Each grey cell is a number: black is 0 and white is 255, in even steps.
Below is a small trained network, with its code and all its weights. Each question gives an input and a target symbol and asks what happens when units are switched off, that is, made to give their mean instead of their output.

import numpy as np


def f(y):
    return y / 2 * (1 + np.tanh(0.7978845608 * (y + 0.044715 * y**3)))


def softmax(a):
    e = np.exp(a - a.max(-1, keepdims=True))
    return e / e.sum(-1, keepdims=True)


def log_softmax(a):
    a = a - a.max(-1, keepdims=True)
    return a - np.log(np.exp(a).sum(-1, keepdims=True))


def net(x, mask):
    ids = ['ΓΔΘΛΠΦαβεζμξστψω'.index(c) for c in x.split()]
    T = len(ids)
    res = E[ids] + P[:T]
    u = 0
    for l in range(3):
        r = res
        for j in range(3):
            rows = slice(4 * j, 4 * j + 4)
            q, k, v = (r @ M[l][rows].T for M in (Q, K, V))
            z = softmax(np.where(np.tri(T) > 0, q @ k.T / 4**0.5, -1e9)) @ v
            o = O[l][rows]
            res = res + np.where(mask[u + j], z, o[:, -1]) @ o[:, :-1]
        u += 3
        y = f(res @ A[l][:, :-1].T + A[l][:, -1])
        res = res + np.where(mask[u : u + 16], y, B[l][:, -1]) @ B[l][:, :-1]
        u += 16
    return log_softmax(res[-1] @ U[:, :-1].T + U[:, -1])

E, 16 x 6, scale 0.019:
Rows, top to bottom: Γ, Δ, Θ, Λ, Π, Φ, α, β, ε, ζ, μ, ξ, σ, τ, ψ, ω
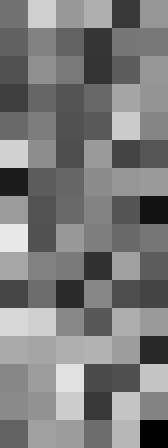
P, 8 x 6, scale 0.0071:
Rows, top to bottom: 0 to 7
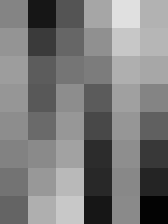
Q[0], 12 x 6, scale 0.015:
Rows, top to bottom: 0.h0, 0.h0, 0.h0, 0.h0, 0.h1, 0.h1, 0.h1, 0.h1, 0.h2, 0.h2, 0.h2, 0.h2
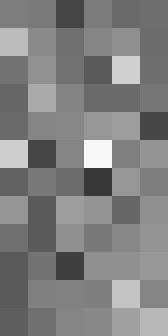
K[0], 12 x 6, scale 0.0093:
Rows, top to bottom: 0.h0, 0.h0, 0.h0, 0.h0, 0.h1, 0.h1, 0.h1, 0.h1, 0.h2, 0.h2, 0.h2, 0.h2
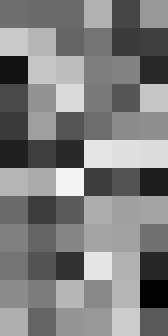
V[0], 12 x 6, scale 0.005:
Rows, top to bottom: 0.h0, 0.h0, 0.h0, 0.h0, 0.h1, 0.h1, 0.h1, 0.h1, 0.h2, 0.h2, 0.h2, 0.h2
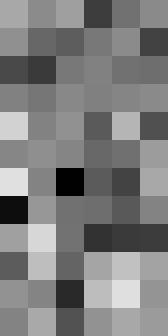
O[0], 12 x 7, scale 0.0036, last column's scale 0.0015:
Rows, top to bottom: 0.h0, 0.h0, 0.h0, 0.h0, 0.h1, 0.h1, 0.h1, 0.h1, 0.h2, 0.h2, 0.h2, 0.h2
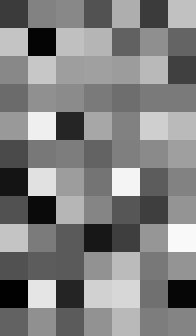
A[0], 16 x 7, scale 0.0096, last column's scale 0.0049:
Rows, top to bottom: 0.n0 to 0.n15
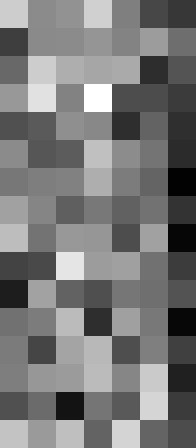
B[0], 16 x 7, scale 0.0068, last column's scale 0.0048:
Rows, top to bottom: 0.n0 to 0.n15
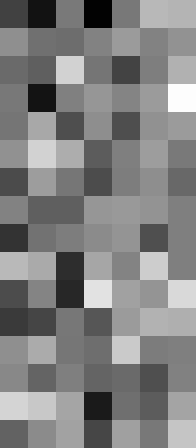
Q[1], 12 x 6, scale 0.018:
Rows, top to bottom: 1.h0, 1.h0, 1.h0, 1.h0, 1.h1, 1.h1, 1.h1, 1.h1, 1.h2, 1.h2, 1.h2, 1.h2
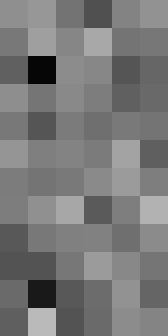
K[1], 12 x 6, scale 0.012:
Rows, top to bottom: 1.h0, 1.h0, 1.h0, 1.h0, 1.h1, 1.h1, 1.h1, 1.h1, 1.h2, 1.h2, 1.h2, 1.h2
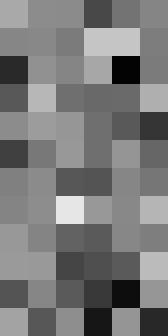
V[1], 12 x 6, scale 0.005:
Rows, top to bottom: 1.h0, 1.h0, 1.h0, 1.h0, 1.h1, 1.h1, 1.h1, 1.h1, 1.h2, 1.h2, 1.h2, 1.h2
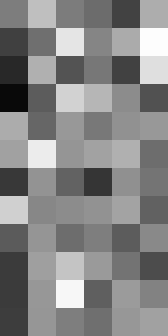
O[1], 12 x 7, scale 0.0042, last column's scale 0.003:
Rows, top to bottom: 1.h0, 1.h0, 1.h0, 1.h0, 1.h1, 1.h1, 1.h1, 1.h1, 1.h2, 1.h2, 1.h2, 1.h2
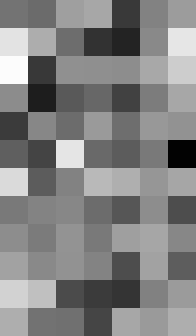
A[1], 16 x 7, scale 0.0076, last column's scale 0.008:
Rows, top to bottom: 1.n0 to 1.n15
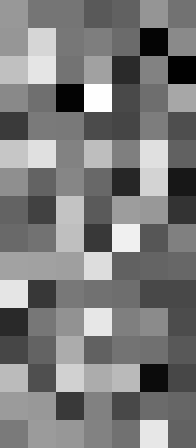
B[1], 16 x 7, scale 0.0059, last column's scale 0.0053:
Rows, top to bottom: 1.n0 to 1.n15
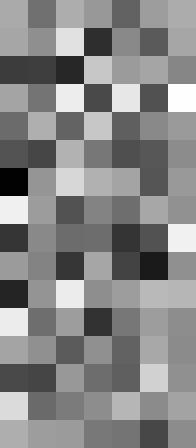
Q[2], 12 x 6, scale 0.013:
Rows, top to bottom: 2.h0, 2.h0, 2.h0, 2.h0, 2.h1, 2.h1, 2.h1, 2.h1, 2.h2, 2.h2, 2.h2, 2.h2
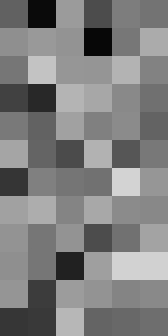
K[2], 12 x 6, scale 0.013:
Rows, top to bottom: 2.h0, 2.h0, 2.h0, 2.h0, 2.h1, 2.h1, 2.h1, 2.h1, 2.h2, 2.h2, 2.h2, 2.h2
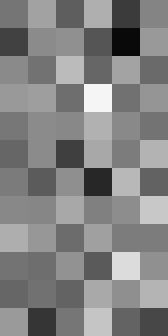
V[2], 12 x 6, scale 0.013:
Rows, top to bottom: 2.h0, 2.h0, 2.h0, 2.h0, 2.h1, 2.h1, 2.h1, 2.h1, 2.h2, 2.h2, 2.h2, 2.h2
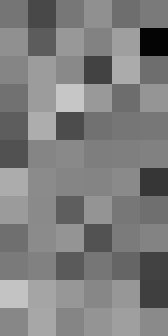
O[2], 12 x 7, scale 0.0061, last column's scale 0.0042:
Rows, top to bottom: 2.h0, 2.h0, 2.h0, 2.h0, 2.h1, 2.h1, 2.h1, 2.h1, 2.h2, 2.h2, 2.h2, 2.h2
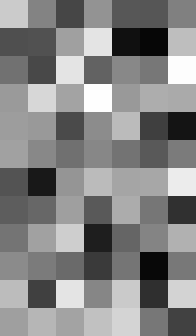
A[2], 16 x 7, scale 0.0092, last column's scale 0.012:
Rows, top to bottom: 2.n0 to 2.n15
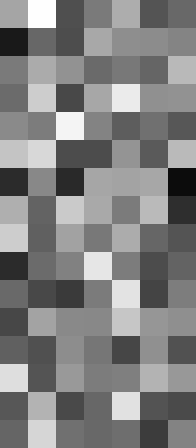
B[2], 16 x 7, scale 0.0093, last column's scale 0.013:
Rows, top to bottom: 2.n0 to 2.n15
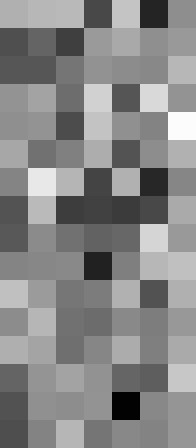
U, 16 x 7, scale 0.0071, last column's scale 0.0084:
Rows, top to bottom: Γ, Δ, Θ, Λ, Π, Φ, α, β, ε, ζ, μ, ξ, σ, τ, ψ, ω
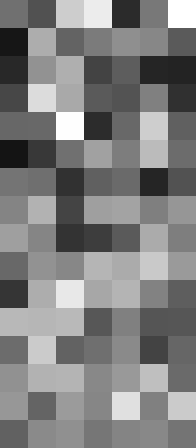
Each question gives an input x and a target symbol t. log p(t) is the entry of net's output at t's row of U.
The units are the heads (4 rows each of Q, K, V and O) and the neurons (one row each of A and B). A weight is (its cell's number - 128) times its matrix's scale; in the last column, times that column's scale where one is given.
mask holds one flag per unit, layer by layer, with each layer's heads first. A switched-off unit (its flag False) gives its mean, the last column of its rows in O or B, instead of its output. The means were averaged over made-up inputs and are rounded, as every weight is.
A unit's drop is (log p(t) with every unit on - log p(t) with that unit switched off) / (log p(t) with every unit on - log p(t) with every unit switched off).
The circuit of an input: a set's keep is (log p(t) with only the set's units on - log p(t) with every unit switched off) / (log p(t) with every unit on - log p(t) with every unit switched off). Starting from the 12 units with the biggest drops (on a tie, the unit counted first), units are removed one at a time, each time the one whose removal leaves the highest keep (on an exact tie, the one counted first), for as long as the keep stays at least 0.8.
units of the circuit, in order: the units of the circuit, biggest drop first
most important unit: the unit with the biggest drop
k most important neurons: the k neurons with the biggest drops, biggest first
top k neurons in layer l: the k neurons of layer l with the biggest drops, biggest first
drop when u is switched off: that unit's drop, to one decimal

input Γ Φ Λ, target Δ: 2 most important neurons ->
1.n3; 0.n14
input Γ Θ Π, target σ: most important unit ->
0.h2
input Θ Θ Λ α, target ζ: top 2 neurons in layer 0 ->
0.n9; 0.n14
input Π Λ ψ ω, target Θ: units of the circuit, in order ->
1.n8; 2.h2
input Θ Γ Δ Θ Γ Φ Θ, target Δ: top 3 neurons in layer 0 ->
0.n10; 0.n0; 0.n11
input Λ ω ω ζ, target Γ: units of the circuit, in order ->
2.h0; 0.n2
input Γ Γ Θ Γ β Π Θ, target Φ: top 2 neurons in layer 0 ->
0.n10; 0.n3
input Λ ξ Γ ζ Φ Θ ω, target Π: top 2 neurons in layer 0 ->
0.n11; 0.n10
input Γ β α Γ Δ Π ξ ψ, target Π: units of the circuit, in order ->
0.n11; 0.h2
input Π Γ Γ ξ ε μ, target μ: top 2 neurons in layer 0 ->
0.n15; 0.n3
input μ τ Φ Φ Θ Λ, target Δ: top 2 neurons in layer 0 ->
0.n5; 0.n14
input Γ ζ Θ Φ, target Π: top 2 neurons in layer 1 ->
1.n3; 1.n4
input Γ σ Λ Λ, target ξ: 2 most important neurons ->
2.n0; 0.n14
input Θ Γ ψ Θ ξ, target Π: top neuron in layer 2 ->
2.n8
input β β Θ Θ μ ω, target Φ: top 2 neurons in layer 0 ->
0.n0; 0.n4
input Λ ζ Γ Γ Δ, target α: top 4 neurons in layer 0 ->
0.n14; 0.n3; 0.n5; 0.n11
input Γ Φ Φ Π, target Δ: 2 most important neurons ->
1.n3; 2.n1
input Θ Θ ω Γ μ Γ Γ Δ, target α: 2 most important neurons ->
1.n10; 0.n11
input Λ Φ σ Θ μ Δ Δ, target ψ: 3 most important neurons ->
1.n3; 2.n10; 1.n1
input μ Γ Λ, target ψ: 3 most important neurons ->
1.n3; 2.n10; 0.n0
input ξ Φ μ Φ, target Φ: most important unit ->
2.h2
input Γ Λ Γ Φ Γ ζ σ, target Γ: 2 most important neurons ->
1.n7; 0.n2
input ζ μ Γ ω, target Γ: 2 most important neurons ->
0.n2; 0.n10
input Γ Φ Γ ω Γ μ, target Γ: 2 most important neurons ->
0.n14; 0.n3
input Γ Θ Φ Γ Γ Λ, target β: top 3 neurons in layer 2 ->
2.n3; 2.n10; 2.n1
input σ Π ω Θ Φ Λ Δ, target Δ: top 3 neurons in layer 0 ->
0.n10; 0.n11; 0.n14
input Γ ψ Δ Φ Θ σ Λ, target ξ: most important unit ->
0.h1
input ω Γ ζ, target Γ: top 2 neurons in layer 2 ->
2.n5; 2.n9
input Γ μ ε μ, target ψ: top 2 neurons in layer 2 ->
2.n10; 2.n7
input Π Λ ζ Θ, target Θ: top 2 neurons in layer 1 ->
1.n8; 1.n3
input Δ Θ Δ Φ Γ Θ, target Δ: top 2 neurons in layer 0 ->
0.n10; 0.n0
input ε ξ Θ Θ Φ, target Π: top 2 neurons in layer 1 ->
1.n10; 1.n3
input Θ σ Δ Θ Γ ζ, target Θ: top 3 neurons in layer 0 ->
0.n9; 0.n11; 0.n15
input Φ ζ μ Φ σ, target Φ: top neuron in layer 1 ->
1.n13
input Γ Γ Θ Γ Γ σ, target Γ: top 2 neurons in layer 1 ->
1.n7; 1.n9
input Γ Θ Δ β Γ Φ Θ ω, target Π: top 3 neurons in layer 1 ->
1.n3; 1.n8; 1.n4
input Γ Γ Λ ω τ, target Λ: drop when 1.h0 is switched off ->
0.2
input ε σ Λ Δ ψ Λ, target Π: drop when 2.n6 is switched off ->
0.0
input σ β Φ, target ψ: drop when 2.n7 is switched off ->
0.1
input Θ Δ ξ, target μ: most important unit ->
2.n4
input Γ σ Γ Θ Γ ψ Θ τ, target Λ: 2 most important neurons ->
2.n7; 1.n6
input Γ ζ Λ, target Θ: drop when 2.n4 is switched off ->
0.1
